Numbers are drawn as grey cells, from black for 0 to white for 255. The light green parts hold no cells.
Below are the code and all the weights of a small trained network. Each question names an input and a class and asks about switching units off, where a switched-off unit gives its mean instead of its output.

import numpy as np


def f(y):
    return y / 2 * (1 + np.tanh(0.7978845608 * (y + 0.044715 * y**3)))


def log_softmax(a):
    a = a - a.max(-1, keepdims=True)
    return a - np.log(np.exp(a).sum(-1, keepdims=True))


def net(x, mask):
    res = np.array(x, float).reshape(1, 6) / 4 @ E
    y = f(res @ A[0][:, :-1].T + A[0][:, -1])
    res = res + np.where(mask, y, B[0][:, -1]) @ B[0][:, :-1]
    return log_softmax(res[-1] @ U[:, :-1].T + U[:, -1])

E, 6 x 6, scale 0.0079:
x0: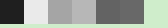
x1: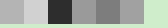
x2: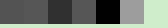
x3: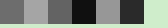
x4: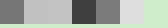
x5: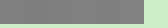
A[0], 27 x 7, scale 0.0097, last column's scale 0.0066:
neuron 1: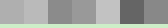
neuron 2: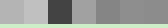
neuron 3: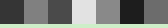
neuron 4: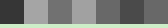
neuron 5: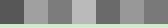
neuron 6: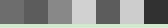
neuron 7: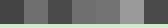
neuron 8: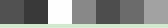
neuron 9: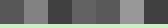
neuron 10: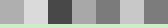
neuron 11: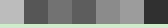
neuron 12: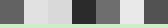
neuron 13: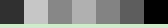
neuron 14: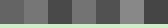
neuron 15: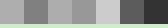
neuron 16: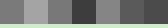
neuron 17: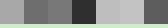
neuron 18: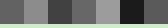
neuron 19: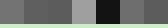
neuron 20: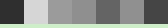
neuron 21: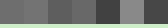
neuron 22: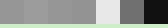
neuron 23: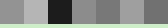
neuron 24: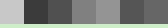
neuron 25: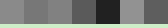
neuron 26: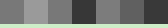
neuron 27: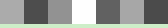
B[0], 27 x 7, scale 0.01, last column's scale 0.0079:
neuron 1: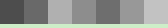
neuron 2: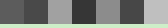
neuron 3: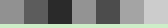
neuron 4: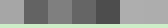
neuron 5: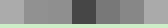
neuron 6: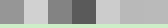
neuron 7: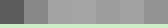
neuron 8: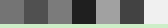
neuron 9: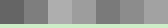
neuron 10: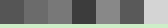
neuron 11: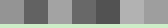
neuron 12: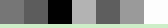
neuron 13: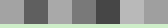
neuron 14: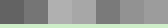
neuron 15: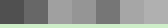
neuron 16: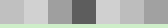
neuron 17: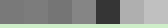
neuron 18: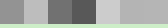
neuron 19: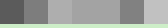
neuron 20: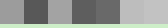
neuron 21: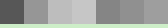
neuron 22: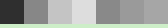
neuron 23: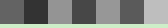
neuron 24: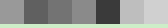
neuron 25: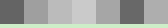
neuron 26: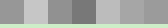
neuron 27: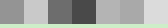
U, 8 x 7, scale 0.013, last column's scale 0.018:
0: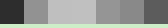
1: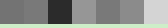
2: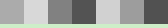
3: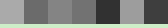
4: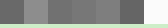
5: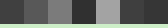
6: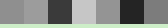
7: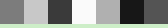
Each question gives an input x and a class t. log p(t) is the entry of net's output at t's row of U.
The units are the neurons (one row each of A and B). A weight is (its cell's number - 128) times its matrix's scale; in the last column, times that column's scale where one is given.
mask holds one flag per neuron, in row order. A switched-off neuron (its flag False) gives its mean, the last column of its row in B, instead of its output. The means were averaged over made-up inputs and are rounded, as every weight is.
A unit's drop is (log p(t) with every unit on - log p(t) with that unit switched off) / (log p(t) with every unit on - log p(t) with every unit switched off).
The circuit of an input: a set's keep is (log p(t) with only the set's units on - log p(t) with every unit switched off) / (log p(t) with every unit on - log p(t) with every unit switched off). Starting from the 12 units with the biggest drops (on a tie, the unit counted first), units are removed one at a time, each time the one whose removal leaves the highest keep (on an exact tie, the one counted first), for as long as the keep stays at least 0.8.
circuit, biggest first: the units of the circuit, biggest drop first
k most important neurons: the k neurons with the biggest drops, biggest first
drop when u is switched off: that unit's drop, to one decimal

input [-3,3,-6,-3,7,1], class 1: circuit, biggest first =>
[neuron 12]
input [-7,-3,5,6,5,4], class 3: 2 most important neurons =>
[neuron 17; neuron 11]
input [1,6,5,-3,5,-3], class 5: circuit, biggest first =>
[neuron 10; neuron 23]
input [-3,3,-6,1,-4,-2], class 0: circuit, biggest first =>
[neuron 22; neuron 1]
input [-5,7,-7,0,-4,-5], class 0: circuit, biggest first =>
[neuron 22; neuron 1]
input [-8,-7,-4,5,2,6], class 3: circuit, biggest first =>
[neuron 17; neuron 24]
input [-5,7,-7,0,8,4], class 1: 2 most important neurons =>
[neuron 12; neuron 17]
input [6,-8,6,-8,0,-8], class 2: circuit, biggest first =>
[neuron 6; neuron 27]
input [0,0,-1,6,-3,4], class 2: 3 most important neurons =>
[neuron 18; neuron 12; neuron 16]
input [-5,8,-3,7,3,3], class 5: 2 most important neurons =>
[neuron 2; neuron 23]
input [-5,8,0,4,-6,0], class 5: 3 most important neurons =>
[neuron 2; neuron 23; neuron 12]
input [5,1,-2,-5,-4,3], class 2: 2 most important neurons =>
[neuron 27; neuron 12]
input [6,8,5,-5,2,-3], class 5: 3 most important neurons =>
[neuron 10; neuron 23; neuron 2]
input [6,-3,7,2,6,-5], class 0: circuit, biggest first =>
[neuron 25]
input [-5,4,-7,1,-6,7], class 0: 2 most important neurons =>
[neuron 22; neuron 1]
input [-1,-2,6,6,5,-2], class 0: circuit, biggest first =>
[neuron 25; neuron 21; neuron 9]
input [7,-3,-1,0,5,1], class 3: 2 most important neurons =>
[neuron 20; neuron 13]
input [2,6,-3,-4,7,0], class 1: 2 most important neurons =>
[neuron 12; neuron 8]
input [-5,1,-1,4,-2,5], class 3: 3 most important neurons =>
[neuron 24; neuron 12; neuron 27]
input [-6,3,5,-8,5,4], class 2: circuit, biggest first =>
[neuron 6]
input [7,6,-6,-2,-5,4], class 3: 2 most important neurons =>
[neuron 3; neuron 13]
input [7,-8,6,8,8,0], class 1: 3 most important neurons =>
[neuron 12; neuron 27; neuron 6]
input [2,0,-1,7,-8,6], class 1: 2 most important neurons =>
[neuron 3; neuron 27]
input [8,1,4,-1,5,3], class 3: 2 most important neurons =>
[neuron 20; neuron 13]
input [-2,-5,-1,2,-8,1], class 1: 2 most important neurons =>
[neuron 3; neuron 24]
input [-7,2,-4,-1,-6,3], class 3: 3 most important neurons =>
[neuron 24; neuron 12; neuron 11]
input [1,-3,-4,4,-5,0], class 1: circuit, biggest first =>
[neuron 3]
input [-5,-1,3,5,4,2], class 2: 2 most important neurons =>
[neuron 16; neuron 26]
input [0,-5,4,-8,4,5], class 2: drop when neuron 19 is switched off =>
0.0
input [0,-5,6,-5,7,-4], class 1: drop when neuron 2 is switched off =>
0.2
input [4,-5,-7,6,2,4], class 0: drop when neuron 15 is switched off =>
0.1
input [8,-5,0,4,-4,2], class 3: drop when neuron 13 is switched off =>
0.2
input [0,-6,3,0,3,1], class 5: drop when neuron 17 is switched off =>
0.1
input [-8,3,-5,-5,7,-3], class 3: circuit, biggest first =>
[neuron 17]
